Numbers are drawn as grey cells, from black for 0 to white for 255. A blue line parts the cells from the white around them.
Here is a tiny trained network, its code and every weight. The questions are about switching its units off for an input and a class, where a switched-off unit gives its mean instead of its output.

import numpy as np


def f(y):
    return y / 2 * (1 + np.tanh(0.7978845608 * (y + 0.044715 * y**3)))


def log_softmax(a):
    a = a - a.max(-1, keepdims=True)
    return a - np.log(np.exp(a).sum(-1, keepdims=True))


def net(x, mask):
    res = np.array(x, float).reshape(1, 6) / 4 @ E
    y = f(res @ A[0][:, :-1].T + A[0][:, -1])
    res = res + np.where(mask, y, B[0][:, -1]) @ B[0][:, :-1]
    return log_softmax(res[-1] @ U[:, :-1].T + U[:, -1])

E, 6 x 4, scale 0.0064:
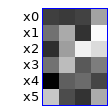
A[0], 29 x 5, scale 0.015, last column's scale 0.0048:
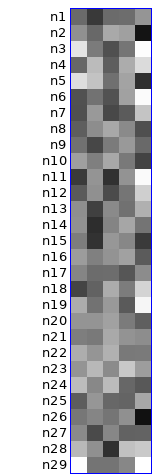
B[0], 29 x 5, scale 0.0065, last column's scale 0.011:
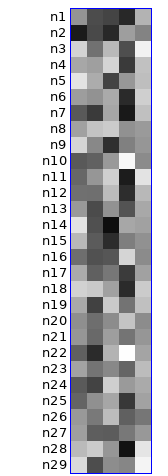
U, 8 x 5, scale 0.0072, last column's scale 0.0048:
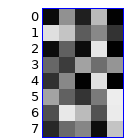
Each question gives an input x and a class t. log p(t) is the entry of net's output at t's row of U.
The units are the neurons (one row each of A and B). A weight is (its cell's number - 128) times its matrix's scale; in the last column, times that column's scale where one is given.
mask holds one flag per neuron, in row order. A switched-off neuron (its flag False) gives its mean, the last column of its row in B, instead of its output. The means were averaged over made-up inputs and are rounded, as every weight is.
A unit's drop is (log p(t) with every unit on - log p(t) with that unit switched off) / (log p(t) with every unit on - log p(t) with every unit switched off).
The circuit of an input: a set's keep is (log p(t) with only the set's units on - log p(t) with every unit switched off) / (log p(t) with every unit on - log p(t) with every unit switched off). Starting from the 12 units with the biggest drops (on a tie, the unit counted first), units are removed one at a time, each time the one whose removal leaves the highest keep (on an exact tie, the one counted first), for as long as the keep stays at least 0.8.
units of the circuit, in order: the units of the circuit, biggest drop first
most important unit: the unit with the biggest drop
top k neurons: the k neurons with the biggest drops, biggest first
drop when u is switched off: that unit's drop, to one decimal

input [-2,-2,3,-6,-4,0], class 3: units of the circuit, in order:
(n24, n22, n28)
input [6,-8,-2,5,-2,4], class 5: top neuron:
(n11)
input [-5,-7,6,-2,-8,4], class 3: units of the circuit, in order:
(n24, n22)
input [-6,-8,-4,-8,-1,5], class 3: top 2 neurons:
(n24, n19)
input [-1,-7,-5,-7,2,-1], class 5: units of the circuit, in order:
(n11, n27)
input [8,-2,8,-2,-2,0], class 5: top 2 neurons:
(n14, n28)
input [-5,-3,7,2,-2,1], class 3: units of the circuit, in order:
(n22, n28)
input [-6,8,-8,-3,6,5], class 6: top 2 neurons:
(n28, n11)
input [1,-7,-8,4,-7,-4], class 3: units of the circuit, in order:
(n24, n19, n22)
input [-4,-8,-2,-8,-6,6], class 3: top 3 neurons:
(n24, n19, n22)
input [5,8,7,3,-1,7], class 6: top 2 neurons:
(n11, n4)
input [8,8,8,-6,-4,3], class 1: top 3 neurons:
(n14, n9, n28)
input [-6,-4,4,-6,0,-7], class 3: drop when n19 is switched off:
0.2
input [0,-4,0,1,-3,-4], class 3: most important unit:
n28
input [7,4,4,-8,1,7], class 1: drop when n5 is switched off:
-0.2
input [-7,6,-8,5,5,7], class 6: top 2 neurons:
(n11, n28)
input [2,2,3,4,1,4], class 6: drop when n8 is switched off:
-0.1
